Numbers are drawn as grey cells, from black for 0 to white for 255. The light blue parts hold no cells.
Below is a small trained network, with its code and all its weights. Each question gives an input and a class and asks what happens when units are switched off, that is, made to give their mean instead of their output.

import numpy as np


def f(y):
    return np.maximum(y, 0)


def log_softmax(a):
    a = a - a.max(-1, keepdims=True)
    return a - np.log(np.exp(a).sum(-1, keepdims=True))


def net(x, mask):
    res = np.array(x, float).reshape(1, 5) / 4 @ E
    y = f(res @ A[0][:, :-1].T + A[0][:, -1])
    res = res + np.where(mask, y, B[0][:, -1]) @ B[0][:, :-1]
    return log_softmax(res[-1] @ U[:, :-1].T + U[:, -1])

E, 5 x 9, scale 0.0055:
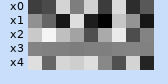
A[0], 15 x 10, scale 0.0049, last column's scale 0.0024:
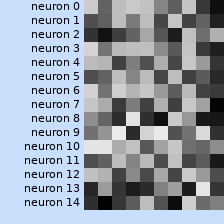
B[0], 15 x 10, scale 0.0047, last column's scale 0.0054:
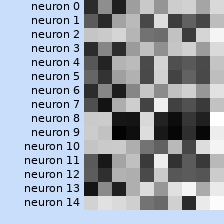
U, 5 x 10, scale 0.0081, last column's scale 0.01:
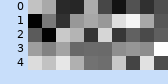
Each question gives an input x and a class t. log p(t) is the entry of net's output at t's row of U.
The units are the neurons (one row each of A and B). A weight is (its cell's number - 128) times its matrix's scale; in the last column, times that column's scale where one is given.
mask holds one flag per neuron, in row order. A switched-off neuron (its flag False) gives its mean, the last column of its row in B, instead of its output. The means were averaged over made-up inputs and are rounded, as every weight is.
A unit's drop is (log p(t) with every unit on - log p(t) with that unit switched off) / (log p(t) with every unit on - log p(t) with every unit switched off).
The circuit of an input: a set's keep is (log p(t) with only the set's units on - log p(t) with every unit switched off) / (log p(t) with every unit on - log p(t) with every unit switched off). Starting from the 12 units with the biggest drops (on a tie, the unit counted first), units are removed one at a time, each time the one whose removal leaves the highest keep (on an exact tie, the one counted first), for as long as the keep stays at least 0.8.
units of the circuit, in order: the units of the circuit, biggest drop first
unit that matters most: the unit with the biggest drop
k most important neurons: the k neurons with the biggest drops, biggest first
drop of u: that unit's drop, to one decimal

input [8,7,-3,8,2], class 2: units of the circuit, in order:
[neuron 11]
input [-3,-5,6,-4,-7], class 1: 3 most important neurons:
[neuron 13; neuron 8; neuron 14]
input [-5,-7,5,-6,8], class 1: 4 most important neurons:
[neuron 6; neuron 3; neuron 0; neuron 8]
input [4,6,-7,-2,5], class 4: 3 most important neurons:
[neuron 14; neuron 2; neuron 9]
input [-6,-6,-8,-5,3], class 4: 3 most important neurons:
[neuron 14; neuron 2; neuron 8]
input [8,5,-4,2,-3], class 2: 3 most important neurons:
[neuron 11; neuron 1; neuron 5]
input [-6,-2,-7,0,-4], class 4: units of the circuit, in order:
[neuron 14; neuron 2]
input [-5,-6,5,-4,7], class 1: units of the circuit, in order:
[neuron 6; neuron 3]
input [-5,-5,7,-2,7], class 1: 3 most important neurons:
[neuron 6; neuron 3; neuron 0]
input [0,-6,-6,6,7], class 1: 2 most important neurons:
[neuron 6; neuron 0]
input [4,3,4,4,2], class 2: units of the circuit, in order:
[neuron 14; neuron 11]
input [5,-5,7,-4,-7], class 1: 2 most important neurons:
[neuron 13; neuron 14]
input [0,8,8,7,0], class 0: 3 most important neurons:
[neuron 8; neuron 14; neuron 2]
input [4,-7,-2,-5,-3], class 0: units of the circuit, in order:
[neuron 9]
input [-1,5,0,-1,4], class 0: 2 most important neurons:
[neuron 8; neuron 13]
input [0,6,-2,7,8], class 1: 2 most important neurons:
[neuron 0; neuron 3]
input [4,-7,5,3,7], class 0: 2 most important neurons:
[neuron 9; neuron 13]
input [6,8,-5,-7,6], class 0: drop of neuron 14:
-0.1
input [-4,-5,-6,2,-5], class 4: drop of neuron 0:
0.1
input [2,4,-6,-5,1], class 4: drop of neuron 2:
0.3
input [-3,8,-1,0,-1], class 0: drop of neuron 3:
0.0
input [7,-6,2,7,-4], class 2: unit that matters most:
neuron 8
